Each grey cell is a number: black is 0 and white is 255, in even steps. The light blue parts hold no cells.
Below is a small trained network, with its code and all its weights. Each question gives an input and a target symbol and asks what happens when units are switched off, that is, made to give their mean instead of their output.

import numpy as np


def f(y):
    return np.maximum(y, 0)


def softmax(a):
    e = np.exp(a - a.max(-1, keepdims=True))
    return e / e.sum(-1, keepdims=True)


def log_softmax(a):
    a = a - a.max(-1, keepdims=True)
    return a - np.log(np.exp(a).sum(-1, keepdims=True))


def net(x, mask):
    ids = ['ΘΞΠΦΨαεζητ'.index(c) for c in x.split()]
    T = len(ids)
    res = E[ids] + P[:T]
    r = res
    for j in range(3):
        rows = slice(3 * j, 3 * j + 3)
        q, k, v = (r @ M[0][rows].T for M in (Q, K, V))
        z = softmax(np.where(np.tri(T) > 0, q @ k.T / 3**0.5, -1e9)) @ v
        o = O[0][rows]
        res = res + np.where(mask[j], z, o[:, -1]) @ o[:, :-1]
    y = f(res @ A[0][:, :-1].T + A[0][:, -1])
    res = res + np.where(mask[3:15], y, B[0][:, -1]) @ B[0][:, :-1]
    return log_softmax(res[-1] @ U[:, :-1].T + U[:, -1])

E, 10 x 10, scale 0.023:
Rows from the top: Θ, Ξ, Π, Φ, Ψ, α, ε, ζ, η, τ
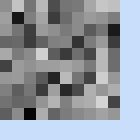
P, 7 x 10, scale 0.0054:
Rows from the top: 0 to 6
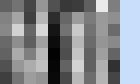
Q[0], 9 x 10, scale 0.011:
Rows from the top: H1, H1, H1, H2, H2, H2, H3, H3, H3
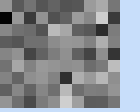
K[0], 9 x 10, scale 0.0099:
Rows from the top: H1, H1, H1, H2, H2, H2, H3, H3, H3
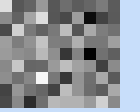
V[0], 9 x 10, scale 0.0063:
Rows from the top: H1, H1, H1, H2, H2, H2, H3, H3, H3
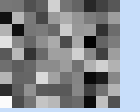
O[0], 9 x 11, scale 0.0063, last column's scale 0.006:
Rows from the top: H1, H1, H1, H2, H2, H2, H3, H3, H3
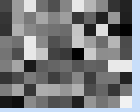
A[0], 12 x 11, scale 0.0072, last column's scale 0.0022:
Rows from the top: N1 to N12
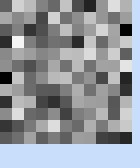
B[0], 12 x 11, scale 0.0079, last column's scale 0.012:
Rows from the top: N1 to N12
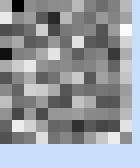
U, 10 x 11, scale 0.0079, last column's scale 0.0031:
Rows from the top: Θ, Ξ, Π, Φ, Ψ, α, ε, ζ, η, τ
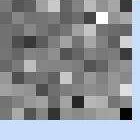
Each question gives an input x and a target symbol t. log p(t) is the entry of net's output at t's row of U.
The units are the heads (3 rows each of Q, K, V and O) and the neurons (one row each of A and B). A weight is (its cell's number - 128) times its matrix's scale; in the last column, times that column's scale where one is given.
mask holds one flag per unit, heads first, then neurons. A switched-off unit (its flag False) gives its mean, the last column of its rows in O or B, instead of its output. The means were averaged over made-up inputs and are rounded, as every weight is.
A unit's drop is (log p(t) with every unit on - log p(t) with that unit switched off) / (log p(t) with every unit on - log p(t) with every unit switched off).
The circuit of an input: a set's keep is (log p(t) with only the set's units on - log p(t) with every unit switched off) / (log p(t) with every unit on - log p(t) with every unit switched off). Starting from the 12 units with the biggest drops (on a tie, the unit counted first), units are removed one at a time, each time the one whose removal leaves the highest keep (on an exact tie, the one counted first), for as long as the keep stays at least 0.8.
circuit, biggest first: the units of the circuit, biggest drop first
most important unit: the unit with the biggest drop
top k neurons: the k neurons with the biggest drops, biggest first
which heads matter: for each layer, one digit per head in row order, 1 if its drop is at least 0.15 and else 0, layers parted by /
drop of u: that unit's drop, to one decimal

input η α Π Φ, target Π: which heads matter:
110
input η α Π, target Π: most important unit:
H1
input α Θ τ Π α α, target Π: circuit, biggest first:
(H1; N9)
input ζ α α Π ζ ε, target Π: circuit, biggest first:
(H1; N9; H2)
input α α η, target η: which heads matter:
000
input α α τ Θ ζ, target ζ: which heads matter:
001
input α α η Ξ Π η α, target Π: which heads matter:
100
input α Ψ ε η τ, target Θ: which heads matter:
110
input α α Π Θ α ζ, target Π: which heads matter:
101
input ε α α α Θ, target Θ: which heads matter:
001
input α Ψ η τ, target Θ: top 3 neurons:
(N11; N5; N8)
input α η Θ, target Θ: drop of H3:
0.2
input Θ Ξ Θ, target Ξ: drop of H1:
1.0
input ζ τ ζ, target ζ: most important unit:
N2
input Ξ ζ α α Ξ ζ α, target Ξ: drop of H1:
0.7
